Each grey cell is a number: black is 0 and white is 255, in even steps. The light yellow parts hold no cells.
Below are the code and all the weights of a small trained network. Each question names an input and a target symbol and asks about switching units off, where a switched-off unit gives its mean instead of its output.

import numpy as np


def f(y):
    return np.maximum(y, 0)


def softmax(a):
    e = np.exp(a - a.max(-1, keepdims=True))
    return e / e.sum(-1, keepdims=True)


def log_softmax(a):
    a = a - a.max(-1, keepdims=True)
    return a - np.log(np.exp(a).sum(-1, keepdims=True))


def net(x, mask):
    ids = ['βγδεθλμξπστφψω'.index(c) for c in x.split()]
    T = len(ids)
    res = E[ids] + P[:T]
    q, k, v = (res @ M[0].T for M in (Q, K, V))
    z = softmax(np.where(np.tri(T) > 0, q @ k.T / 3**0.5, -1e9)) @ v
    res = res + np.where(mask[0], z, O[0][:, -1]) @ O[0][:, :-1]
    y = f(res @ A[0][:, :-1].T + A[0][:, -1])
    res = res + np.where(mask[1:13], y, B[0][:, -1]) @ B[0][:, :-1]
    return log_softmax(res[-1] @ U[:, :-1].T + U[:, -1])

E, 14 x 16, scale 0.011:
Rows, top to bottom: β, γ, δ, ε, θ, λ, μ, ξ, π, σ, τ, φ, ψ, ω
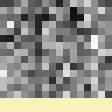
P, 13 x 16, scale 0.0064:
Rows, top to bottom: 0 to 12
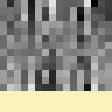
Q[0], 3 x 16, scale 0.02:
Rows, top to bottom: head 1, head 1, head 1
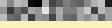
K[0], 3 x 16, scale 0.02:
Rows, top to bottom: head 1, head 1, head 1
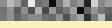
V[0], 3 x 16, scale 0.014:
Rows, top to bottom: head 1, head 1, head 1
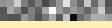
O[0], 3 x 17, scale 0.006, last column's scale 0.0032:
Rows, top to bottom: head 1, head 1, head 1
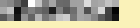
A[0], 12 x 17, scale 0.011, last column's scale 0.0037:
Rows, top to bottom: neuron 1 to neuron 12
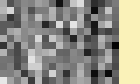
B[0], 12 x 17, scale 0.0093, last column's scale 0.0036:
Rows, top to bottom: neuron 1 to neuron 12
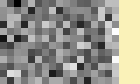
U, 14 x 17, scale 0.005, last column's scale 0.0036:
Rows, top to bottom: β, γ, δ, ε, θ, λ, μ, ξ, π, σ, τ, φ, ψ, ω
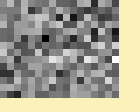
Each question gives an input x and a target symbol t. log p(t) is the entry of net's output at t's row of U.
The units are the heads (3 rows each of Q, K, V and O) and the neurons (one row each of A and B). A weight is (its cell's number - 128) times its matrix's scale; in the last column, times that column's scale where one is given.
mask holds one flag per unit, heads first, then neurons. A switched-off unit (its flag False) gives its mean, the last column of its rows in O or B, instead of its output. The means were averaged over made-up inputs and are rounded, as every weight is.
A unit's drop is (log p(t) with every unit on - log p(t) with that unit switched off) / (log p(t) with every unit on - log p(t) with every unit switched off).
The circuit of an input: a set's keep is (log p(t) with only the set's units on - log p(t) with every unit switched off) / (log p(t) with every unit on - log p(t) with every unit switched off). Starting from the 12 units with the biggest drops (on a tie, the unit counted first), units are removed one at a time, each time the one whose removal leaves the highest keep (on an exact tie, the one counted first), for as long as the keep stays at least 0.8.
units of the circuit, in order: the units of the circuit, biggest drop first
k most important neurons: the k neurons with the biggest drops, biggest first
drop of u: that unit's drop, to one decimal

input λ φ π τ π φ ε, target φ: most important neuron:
[neuron 9]
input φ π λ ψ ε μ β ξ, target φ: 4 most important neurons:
[neuron 4; neuron 7; neuron 10; neuron 9]
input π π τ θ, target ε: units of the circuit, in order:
[head 1; neuron 9]
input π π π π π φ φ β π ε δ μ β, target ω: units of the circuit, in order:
[head 1; neuron 7; neuron 1]
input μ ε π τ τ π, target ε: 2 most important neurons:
[neuron 9; neuron 5]
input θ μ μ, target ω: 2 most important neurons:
[neuron 7; neuron 10]
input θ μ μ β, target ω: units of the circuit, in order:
[neuron 7; neuron 1; head 1]
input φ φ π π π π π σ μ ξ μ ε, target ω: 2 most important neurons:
[neuron 7; neuron 10]
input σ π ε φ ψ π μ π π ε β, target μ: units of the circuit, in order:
[head 1; neuron 1]
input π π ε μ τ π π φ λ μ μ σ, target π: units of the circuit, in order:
[head 1; neuron 3]
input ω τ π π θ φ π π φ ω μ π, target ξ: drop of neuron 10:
0.6
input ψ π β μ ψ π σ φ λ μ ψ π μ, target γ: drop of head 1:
1.2
